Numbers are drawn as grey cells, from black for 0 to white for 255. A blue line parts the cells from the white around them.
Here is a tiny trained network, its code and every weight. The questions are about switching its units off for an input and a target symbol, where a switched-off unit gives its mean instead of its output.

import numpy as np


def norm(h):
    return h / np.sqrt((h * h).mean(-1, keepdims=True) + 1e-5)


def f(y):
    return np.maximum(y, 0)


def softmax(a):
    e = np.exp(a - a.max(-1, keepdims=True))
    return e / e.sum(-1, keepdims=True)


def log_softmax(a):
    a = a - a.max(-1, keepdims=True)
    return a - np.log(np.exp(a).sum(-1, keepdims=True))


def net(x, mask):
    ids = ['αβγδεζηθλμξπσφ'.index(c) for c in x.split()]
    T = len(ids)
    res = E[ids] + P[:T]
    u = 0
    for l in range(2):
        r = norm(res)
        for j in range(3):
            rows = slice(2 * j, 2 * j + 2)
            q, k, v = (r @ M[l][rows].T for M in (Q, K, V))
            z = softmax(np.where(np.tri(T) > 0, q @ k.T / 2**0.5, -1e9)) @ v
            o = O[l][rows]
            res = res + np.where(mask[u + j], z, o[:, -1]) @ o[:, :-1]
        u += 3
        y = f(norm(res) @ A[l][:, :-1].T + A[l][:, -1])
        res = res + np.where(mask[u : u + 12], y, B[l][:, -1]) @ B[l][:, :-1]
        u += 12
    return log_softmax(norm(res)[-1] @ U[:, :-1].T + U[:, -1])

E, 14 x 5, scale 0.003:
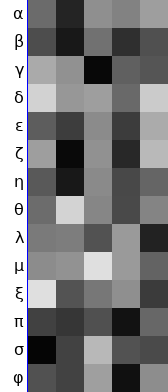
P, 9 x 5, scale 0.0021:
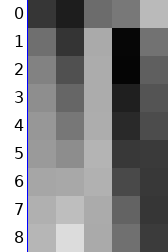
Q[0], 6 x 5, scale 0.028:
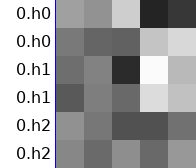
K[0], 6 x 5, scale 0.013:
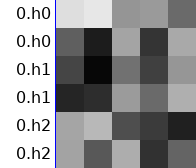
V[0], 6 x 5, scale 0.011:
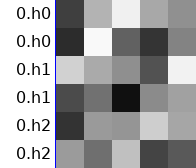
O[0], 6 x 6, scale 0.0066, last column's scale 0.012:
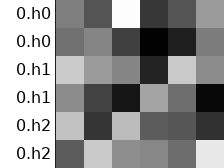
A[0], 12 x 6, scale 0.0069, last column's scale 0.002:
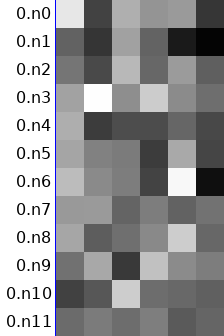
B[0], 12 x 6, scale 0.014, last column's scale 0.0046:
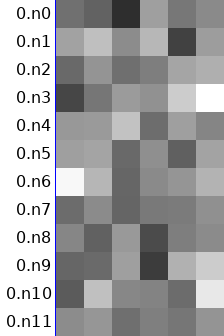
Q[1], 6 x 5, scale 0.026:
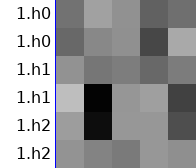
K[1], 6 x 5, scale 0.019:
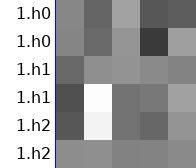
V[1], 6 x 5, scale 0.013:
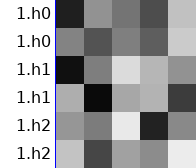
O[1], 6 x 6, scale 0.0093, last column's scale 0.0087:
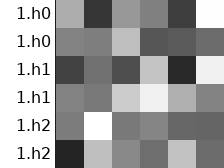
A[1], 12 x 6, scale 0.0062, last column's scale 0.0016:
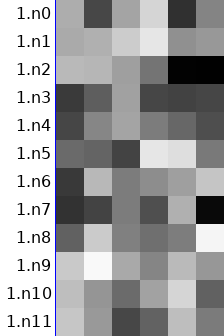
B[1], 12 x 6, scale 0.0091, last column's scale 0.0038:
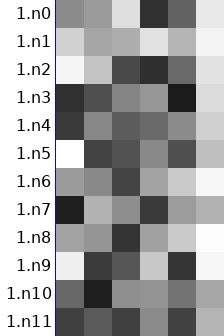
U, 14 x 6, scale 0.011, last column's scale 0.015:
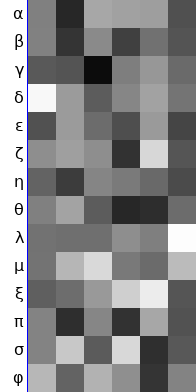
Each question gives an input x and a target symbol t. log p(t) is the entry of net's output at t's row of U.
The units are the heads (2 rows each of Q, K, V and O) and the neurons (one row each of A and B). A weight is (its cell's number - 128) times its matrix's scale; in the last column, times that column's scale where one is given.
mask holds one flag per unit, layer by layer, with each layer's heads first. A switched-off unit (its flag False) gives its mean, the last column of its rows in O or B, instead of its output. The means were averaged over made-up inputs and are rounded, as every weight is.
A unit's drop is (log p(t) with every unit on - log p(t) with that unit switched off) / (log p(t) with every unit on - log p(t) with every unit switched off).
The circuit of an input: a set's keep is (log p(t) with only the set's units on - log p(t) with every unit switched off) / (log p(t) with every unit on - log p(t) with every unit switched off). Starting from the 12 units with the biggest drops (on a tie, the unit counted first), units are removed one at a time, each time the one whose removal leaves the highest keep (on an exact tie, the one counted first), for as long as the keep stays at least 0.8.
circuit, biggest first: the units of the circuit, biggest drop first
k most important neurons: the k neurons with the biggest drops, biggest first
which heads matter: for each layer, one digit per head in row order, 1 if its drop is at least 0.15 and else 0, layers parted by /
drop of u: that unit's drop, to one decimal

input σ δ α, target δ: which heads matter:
010 / 000
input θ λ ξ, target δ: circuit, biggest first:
[0.h0; 1.h1]
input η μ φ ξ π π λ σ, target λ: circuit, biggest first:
[0.h0; 0.h1; 1.h2]
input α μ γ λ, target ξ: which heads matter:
111 / 010
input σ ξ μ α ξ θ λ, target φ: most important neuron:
[1.n0]
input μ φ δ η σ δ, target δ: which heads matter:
010 / 000
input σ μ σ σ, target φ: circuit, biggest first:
[0.h1; 1.h2]
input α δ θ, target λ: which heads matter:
111 / 011
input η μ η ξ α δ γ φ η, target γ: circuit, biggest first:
[0.h0; 0.h1]
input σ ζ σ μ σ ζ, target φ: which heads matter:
011 / 001
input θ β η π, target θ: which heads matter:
100 / 000
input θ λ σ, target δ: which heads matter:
101 / 011
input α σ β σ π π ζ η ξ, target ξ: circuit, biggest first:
[0.h0; 0.h1; 1.h2]
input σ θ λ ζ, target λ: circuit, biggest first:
[0.h1]
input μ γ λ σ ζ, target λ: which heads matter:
100 / 000
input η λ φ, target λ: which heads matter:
110 / 000
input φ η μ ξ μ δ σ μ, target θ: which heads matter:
000 / 010
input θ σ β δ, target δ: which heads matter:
100 / 000
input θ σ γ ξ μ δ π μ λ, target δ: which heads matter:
101 / 011
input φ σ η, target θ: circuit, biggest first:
[1.h1]
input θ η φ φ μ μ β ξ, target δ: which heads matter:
100 / 011
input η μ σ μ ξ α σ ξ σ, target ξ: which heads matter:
111 / 000
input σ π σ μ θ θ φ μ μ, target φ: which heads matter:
011 / 001
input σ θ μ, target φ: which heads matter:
010 / 001
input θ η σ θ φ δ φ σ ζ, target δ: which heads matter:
100 / 000
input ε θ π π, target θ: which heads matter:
100 / 100
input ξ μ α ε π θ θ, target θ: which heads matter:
000 / 000
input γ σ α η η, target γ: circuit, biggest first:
[0.h1]
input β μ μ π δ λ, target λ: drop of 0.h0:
0.4
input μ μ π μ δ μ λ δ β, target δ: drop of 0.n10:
0.1
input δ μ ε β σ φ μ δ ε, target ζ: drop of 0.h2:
0.1
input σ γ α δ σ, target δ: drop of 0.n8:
0.0
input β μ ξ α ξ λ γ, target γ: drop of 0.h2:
0.1
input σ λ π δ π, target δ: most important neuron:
[0.n6]
